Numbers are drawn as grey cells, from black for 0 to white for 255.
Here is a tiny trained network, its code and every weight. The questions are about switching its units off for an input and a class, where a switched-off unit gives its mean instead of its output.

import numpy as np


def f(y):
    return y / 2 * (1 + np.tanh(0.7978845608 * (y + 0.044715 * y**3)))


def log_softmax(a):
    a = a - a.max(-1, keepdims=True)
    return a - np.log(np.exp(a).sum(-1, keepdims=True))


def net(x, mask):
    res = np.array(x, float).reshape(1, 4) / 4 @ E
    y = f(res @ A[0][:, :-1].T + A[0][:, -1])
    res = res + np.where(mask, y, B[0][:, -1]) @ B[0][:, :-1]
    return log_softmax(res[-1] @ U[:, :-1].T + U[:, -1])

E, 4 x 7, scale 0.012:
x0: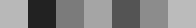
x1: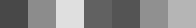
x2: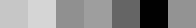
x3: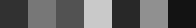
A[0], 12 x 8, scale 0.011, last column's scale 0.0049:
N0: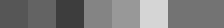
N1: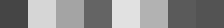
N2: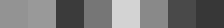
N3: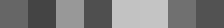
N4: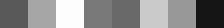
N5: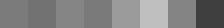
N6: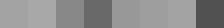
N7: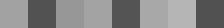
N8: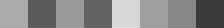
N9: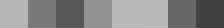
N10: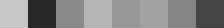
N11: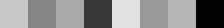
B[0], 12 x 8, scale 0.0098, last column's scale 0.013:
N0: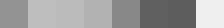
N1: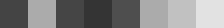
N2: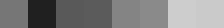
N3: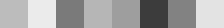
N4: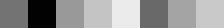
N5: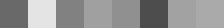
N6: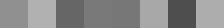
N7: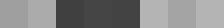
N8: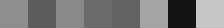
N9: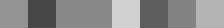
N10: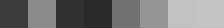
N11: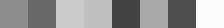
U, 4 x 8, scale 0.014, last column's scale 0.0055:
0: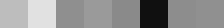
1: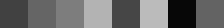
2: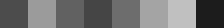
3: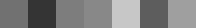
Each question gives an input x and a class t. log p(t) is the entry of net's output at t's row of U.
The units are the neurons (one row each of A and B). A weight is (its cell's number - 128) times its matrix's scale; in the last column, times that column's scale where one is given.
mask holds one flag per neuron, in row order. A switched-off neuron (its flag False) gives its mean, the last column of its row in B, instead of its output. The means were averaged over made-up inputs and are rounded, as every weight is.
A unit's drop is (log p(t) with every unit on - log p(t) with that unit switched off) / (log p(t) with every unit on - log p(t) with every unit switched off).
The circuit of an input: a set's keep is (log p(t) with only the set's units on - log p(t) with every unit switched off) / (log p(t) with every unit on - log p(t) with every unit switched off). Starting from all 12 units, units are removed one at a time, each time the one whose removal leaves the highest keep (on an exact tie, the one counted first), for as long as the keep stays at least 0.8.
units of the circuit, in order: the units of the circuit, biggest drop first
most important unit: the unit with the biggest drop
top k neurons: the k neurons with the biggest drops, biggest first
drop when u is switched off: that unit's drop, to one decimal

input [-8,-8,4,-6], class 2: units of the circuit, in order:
N1, N2
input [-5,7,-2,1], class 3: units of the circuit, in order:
N4
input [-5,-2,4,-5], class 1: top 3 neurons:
N11, N3, N10
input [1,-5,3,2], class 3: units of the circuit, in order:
N3, N11
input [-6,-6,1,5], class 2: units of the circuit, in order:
N2, N11
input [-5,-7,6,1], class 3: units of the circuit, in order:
N2, N3
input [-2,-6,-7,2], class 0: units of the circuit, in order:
N0, N3
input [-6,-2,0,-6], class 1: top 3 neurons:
N11, N8, N10
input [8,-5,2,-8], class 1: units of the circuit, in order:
N11, N8
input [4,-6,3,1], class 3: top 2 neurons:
N1, N3
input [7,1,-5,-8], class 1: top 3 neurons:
N11, N8, N1
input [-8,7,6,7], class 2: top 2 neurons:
N1, N11
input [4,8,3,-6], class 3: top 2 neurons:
N4, N0
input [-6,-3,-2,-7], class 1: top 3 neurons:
N11, N8, N10
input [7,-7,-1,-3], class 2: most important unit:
N10
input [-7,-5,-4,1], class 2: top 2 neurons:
N1, N2
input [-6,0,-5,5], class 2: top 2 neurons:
N1, N11
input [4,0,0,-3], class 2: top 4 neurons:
N10, N0, N7, N4
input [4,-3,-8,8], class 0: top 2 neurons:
N0, N3
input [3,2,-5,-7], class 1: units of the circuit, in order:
N11
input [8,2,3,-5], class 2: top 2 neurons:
N10, N7
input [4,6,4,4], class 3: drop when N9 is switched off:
-0.1
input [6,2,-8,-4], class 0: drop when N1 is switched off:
0.0
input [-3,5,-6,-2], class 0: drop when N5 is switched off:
0.1
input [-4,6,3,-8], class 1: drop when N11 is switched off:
0.4
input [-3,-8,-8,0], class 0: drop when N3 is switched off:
0.7
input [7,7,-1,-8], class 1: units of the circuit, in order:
N11
